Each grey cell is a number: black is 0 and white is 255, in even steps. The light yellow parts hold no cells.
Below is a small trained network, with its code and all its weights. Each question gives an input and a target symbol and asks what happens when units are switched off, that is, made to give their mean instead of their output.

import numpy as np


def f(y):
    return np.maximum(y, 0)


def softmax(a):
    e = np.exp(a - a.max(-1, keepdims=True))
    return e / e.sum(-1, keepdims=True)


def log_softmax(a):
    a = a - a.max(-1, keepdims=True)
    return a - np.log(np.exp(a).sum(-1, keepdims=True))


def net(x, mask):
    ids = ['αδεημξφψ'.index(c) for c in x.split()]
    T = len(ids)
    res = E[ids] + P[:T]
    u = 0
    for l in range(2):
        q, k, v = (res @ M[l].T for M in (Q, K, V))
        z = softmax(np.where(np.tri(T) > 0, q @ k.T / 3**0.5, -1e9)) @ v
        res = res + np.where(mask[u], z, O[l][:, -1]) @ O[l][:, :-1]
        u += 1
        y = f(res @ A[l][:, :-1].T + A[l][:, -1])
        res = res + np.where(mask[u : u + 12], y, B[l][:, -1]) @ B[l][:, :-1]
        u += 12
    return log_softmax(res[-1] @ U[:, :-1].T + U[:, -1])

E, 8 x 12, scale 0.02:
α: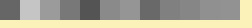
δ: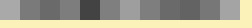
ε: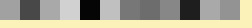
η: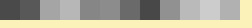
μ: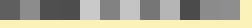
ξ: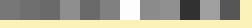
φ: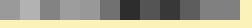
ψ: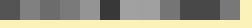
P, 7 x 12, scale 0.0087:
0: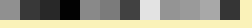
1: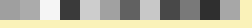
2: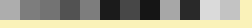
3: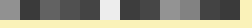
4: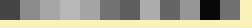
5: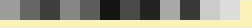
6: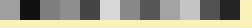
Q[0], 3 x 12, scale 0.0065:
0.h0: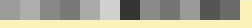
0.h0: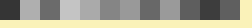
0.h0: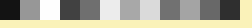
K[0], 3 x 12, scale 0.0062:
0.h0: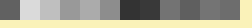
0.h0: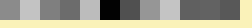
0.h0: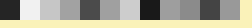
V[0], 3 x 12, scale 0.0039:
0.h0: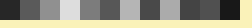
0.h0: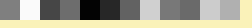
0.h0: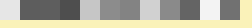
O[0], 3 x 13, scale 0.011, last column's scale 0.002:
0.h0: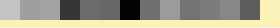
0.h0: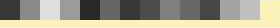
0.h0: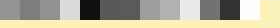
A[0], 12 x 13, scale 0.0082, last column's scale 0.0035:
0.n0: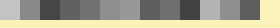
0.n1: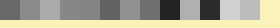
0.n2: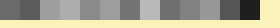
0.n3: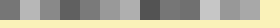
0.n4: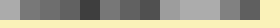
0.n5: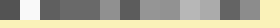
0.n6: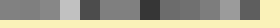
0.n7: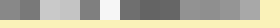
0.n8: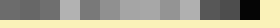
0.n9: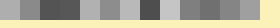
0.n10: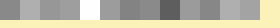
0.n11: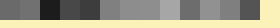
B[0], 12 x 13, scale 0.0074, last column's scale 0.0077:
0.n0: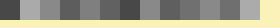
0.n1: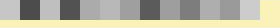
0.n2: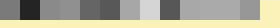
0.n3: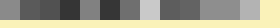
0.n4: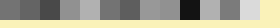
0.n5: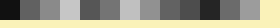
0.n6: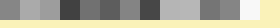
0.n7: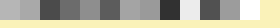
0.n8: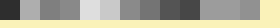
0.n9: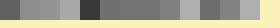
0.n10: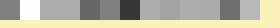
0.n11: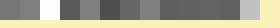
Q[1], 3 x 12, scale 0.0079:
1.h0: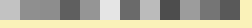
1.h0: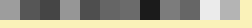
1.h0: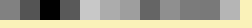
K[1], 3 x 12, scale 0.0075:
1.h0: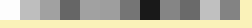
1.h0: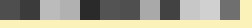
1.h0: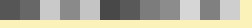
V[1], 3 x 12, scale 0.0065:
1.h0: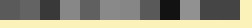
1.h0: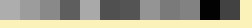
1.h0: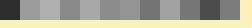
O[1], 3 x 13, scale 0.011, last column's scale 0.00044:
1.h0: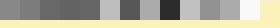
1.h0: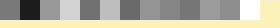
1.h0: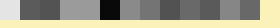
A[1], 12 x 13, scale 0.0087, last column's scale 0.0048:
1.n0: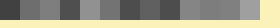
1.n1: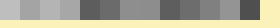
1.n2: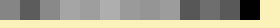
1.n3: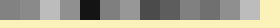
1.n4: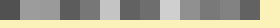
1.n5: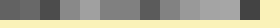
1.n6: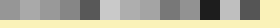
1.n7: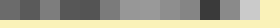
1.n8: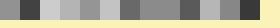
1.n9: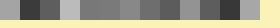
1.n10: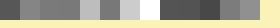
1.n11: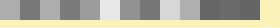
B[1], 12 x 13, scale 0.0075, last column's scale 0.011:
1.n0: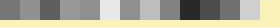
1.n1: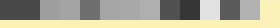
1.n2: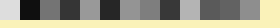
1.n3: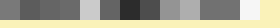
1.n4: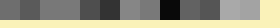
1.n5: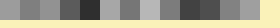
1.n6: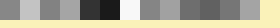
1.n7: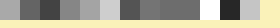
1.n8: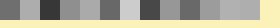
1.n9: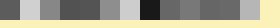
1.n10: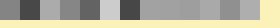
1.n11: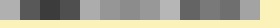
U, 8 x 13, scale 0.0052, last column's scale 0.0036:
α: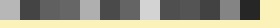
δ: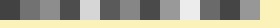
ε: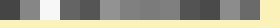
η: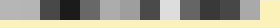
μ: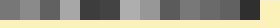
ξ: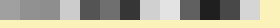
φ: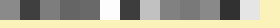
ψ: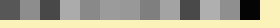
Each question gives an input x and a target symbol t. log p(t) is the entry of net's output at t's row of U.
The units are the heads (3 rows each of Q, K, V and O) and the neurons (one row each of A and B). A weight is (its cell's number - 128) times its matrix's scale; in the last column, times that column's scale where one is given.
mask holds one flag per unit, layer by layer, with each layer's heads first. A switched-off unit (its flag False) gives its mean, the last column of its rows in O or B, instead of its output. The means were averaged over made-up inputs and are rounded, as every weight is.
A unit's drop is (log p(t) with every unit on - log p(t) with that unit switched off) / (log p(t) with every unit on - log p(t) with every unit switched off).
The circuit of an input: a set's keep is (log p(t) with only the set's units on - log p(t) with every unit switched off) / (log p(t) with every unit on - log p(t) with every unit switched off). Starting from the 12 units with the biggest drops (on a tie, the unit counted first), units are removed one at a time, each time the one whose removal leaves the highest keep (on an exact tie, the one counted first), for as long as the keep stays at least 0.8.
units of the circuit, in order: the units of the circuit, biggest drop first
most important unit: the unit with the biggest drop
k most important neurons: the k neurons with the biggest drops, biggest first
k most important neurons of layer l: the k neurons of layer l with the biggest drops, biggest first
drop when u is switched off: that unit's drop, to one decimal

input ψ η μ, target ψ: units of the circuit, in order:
[1.h0, 1.n8, 0.h0]
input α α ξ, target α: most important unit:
1.h0
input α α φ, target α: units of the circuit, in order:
[1.h0, 0.n5]
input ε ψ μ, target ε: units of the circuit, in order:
[1.h0, 1.n4, 0.n7, 0.h0]
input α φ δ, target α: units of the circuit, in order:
[1.h0, 0.n5]
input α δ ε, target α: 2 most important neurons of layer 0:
[0.n5, 0.n7]
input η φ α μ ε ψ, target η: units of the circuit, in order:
[1.h0, 0.n2, 0.h0]
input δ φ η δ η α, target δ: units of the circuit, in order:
[0.h0, 1.n3]
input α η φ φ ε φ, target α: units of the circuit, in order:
[1.h0, 0.n5, 0.h0]
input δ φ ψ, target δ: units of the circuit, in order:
[0.h0, 1.n3, 0.n4, 0.n6]
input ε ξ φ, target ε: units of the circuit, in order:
[1.h0, 1.n4, 0.n7]
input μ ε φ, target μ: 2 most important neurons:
[1.n9, 0.n5]
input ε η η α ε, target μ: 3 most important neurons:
[1.n6, 0.n7, 0.n1]
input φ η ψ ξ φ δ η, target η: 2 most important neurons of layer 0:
[0.n10, 0.n11]
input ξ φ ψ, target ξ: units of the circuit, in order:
[0.h0]
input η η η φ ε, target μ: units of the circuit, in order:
[1.n6, 0.n7]
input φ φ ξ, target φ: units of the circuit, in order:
[1.h0, 0.n5]
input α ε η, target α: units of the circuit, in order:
[1.h0, 0.n5, 0.h0, 0.n3]
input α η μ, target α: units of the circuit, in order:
[1.h0, 0.n5, 0.h0]
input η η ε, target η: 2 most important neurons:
[0.n6, 0.n2]
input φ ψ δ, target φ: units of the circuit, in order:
[1.h0]
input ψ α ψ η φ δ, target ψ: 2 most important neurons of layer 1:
[1.n8, 1.n1]
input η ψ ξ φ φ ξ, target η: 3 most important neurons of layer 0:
[0.n2, 0.n5, 0.n6]
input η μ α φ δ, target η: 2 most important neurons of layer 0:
[0.n1, 0.n3]
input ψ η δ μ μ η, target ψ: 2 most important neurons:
[1.n8, 0.n4]
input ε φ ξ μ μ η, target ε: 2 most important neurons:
[1.n4, 0.n4]
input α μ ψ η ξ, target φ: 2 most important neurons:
[1.n10, 0.n6]
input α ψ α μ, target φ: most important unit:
1.n7
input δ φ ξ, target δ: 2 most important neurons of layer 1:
[1.n3, 1.n0]
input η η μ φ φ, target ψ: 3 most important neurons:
[1.n8, 0.n1, 0.n10]
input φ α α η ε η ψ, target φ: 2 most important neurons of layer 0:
[0.n7, 0.n10]
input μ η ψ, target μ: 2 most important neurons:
[1.n9, 0.n5]
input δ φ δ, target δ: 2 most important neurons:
[1.n3, 0.n6]
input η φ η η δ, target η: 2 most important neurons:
[0.n1, 1.n11]
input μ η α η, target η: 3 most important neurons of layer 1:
[1.n5, 1.n3, 1.n1]
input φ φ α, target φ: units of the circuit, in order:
[1.h0]
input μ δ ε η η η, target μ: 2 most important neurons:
[0.n5, 0.n6]
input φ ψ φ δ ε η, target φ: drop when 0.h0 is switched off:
0.2
